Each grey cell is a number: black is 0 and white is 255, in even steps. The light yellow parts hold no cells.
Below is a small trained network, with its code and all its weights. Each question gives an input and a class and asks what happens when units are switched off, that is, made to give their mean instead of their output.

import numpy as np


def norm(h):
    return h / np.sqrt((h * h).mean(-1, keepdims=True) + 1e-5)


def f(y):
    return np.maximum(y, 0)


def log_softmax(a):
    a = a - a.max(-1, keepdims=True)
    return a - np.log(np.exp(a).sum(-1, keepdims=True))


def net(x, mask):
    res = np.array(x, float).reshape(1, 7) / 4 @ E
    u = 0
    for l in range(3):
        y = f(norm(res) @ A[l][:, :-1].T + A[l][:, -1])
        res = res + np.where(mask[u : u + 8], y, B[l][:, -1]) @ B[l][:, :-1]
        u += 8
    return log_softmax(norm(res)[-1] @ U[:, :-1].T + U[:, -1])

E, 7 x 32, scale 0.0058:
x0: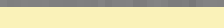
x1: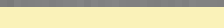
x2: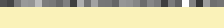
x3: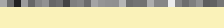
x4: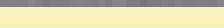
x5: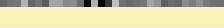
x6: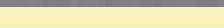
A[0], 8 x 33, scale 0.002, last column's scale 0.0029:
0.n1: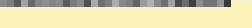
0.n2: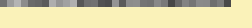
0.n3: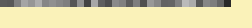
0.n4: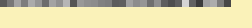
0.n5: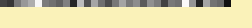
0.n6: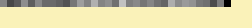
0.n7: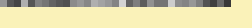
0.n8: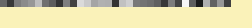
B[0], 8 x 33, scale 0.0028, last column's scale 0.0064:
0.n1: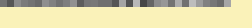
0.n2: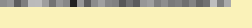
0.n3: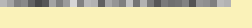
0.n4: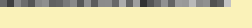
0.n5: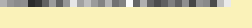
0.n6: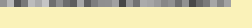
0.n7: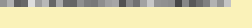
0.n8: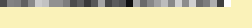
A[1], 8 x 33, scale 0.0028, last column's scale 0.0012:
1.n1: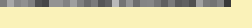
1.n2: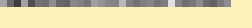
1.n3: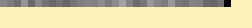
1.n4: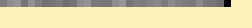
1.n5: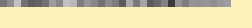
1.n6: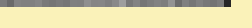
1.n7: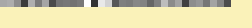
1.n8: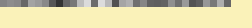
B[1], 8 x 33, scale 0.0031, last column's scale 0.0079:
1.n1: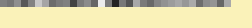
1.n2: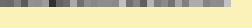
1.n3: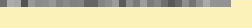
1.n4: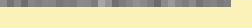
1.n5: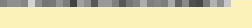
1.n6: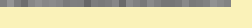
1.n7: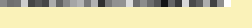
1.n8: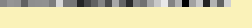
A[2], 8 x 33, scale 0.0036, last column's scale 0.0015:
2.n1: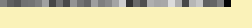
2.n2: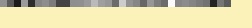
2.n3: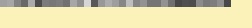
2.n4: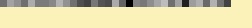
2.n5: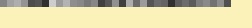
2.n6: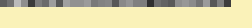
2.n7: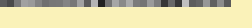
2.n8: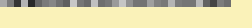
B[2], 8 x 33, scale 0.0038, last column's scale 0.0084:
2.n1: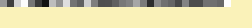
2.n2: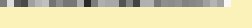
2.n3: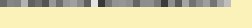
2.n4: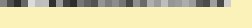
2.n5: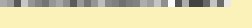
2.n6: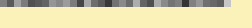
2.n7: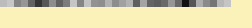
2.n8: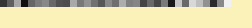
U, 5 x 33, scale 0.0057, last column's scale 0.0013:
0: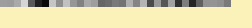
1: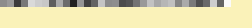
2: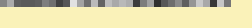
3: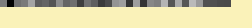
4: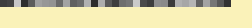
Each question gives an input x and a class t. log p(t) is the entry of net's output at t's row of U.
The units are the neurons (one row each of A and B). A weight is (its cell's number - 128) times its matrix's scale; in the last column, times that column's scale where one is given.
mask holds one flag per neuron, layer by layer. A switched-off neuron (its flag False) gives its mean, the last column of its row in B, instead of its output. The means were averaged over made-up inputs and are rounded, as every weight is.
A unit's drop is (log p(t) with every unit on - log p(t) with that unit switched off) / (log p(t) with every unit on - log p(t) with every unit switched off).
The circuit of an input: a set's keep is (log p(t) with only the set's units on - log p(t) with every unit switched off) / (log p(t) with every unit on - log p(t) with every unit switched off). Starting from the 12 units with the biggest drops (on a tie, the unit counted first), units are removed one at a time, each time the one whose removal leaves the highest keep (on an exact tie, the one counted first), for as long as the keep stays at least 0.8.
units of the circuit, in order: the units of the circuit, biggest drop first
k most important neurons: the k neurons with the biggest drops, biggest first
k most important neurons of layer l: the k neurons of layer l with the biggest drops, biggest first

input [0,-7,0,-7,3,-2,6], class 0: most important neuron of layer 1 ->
1.n7
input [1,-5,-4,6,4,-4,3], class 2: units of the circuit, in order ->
1.n7, 2.n8
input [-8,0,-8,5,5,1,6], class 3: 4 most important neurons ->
0.n5, 2.n1, 2.n4, 2.n7
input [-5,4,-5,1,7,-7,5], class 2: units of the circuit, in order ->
1.n7, 2.n1
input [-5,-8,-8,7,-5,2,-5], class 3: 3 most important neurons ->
2.n1, 0.n5, 2.n4
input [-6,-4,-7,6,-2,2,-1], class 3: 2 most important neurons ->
2.n1, 0.n5
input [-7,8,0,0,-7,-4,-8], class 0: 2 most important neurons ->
1.n7, 1.n2
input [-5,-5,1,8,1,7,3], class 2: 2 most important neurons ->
1.n8, 0.n8
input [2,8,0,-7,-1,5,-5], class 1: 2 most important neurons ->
1.n7, 2.n1
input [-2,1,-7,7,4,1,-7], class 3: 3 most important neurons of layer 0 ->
0.n5, 0.n3, 0.n1
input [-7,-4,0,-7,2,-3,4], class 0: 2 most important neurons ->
1.n7, 2.n8
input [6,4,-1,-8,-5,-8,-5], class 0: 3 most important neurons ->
1.n7, 2.n8, 2.n3
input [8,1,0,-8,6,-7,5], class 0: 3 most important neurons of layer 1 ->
1.n7, 1.n1, 1.n2
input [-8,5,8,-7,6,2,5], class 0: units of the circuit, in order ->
2.n7
